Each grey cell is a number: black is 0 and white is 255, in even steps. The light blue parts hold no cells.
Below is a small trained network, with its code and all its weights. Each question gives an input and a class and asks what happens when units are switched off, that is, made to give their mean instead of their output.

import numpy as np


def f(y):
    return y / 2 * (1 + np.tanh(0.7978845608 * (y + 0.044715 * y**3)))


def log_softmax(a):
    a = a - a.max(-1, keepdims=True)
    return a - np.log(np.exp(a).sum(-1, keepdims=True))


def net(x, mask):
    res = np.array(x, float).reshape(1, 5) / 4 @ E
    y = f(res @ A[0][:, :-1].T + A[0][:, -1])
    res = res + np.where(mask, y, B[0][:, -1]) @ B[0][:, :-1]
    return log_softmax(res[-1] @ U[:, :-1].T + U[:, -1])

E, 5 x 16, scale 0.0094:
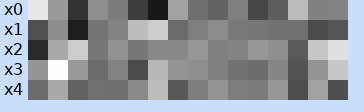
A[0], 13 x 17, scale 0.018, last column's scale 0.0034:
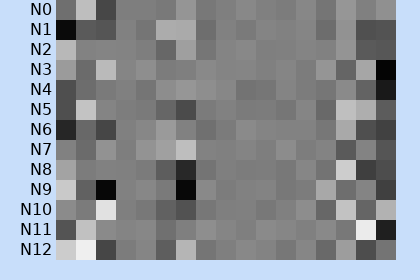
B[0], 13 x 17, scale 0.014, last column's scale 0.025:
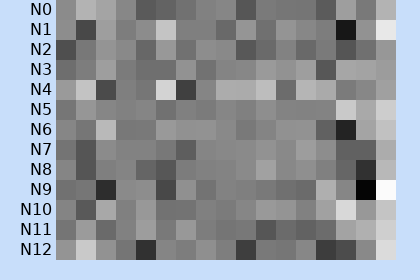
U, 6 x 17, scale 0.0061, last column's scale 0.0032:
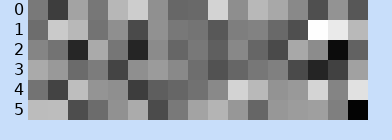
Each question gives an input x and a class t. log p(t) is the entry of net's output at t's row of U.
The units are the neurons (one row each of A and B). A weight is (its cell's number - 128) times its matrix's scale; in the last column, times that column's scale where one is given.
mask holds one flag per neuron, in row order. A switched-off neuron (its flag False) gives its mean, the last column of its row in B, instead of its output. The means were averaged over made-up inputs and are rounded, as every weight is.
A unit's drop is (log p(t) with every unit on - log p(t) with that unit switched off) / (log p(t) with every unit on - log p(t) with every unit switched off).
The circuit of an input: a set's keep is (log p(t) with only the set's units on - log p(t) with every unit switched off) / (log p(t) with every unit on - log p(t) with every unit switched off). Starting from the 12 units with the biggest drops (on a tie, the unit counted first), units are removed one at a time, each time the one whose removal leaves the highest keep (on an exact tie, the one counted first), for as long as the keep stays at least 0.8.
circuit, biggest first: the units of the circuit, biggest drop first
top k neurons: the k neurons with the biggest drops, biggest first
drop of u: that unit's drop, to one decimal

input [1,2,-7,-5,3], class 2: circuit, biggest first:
[N9]
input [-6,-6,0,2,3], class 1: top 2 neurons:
[N9, N8]
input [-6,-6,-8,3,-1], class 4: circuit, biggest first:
[N1, N9, N12]
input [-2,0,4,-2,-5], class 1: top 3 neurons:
[N9, N1, N8]
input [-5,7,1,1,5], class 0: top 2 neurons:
[N1, N9]
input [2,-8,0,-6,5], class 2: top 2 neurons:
[N9, N8]
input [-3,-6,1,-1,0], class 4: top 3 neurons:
[N12, N11, N10]
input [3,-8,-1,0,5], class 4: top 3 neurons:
[N10, N11, N5]
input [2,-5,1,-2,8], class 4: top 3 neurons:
[N9, N8, N11]
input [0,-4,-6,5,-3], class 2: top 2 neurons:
[N1, N6]
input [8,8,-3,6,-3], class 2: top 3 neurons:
[N9, N1, N6]
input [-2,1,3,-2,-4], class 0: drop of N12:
0.3
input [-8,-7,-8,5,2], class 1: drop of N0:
-0.2
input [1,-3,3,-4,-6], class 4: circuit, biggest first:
[N10]
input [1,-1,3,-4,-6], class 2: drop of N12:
-0.1
